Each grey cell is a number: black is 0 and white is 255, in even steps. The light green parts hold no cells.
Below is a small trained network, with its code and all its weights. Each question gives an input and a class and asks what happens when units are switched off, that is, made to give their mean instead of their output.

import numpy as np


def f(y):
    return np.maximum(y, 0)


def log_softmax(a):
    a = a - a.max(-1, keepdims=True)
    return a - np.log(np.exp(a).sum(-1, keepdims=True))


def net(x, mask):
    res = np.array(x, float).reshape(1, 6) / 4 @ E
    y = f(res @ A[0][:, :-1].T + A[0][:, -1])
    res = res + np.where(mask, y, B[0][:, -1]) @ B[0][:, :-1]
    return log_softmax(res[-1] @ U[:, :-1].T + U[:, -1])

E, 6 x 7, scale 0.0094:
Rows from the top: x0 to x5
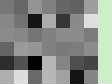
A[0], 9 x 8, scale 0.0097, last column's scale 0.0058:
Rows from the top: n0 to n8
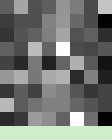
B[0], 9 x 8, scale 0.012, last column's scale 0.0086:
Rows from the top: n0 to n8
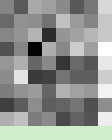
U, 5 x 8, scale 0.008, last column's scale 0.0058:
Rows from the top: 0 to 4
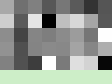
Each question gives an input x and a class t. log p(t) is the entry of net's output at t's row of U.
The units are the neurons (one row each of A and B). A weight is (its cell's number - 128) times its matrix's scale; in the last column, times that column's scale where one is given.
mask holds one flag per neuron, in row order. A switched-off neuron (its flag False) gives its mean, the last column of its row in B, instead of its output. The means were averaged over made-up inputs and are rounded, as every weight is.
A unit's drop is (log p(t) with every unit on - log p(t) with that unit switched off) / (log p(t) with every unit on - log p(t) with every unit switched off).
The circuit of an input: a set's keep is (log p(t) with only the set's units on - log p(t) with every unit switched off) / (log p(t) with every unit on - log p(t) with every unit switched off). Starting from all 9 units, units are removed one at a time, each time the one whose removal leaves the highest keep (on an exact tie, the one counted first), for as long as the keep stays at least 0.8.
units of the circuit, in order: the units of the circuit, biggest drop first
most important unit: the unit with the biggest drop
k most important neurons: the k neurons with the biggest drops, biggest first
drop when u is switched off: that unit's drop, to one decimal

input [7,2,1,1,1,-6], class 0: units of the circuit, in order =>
[n8; n4]
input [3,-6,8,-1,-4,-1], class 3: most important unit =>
n3
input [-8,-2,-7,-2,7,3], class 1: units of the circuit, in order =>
[n2; n6]
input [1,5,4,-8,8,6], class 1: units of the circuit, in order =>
[n6; n2; n3]
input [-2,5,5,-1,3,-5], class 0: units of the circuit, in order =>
[n3; n8]
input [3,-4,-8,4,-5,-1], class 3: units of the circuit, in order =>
[n2; n6]
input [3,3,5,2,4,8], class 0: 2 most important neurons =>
[n5; n3]
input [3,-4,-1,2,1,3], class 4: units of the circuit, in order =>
[n3; n8]
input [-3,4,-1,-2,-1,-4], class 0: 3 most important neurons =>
[n3; n8; n6]
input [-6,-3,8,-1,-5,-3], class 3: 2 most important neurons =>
[n2; n6]
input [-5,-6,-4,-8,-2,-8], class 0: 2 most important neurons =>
[n8; n4]
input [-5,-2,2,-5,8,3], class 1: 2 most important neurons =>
[n2; n6]
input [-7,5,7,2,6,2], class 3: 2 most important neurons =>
[n3; n0]
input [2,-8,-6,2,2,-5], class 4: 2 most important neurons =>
[n3; n5]
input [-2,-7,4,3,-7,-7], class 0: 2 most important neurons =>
[n8; n4]
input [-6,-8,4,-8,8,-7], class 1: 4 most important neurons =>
[n2; n6; n1; n5]
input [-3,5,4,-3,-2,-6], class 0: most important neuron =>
[n3]
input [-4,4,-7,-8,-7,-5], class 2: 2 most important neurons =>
[n2; n6]
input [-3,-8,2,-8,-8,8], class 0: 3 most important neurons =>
[n5; n6; n2]
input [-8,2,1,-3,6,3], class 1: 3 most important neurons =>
[n6; n2; n3]
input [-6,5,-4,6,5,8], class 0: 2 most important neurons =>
[n5; n3]
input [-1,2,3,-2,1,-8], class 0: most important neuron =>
[n8]
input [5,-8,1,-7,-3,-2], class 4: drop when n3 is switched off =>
0.6
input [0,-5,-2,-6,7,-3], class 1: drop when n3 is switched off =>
-0.1
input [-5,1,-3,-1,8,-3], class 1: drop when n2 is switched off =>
0.2
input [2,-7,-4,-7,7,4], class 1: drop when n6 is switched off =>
0.4
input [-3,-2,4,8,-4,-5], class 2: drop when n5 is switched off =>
0.3
